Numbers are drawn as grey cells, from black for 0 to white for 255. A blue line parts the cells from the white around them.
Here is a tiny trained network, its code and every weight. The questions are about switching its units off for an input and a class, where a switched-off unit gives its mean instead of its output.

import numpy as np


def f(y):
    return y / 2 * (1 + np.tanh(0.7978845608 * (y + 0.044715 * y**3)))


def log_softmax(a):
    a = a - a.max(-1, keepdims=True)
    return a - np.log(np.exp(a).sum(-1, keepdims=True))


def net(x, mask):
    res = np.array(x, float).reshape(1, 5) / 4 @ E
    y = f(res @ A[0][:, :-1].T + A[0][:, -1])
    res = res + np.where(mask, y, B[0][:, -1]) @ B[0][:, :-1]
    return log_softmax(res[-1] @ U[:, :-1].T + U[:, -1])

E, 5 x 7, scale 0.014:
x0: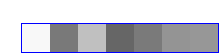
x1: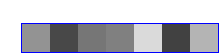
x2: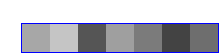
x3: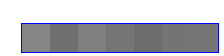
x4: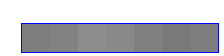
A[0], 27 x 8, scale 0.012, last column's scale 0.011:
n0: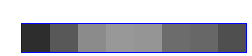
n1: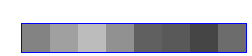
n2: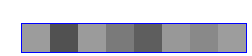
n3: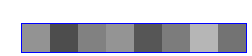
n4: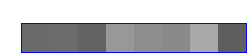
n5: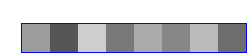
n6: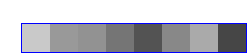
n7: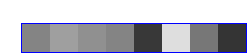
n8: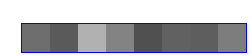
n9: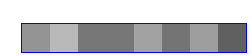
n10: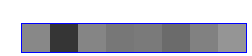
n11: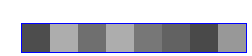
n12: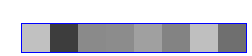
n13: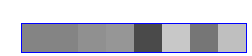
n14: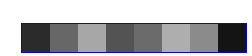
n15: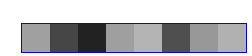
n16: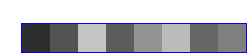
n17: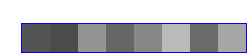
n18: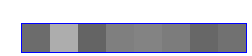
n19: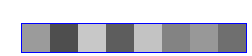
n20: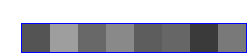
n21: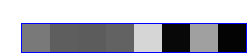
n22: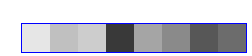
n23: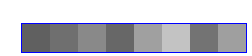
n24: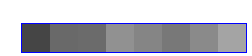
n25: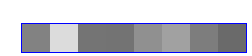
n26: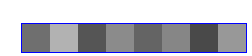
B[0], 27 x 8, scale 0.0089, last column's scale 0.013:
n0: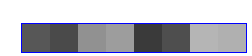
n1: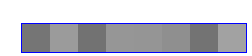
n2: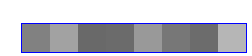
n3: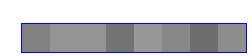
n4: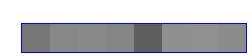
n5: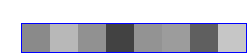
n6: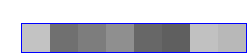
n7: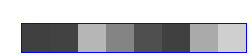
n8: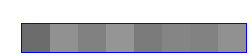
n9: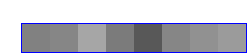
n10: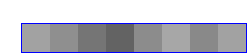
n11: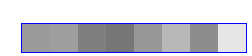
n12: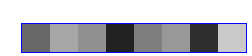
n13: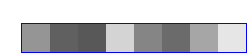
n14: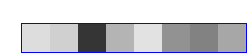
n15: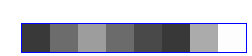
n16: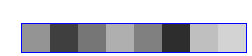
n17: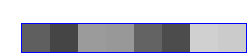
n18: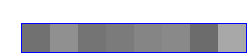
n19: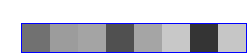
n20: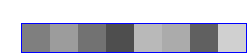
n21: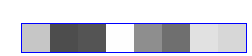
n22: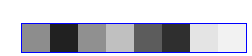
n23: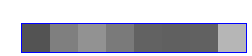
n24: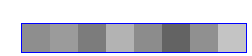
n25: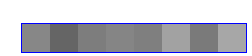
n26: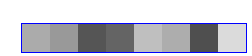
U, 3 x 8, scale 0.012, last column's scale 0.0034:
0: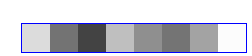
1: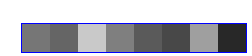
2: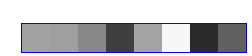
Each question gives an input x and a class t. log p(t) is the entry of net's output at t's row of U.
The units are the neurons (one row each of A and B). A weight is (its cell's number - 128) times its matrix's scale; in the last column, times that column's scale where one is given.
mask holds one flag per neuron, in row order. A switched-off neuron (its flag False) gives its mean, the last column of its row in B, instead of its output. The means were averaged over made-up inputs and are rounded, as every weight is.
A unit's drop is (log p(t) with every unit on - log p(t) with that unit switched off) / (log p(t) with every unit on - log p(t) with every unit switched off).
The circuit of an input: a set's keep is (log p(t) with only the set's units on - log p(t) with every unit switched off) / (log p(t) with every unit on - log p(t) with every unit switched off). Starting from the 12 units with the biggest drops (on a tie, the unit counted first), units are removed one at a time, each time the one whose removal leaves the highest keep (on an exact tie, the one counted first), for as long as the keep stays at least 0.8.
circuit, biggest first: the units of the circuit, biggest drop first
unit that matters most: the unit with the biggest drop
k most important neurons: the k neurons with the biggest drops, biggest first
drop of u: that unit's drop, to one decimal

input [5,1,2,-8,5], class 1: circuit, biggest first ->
[n21 n26]
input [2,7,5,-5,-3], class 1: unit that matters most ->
n15
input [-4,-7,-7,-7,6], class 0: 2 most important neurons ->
[n14 n13]
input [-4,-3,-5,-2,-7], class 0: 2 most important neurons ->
[n14 n15]
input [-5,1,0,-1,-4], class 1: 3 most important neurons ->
[n21 n14 n13]
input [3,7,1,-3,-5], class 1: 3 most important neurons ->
[n15 n21 n26]
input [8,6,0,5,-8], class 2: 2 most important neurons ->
[n19 n12]
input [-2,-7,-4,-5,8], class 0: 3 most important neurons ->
[n14 n13 n15]
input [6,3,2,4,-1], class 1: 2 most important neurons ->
[n22 n26]
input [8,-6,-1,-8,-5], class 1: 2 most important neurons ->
[n7 n21]
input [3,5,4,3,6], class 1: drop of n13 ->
0.1
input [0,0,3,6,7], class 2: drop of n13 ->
0.2
